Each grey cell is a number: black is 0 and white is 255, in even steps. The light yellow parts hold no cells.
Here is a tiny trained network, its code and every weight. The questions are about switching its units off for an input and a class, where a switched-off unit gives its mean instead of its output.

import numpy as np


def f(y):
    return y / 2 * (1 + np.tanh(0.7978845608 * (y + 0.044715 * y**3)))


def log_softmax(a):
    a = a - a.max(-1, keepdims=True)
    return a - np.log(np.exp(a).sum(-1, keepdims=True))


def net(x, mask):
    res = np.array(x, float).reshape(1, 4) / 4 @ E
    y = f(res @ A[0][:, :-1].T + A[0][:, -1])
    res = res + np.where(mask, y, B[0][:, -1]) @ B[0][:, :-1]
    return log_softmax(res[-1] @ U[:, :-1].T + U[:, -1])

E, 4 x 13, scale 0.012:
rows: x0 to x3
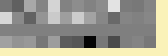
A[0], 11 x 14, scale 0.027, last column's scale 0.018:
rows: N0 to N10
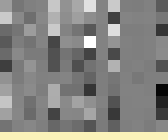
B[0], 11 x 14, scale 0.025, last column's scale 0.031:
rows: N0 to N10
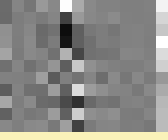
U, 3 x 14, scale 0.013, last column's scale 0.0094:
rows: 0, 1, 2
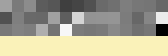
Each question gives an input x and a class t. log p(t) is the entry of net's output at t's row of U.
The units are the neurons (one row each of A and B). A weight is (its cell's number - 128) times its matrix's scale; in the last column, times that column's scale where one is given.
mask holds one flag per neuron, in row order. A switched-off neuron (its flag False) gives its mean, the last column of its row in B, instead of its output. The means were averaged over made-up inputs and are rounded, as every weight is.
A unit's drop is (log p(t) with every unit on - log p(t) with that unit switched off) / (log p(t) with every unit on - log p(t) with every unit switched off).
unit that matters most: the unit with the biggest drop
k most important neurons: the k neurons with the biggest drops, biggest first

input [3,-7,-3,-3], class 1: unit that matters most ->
N5
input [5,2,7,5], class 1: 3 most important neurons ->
N7, N3, N4
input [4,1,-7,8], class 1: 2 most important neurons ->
N7, N3
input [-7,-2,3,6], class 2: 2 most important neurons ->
N3, N2
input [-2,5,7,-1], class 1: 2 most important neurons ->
N4, N3
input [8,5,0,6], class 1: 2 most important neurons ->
N7, N3
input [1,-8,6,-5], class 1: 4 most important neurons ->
N5, N8, N4, N2
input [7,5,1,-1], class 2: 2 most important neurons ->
N0, N3
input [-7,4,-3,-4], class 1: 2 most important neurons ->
N9, N4
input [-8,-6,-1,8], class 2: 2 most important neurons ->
N3, N4
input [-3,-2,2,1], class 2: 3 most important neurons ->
N3, N2, N8
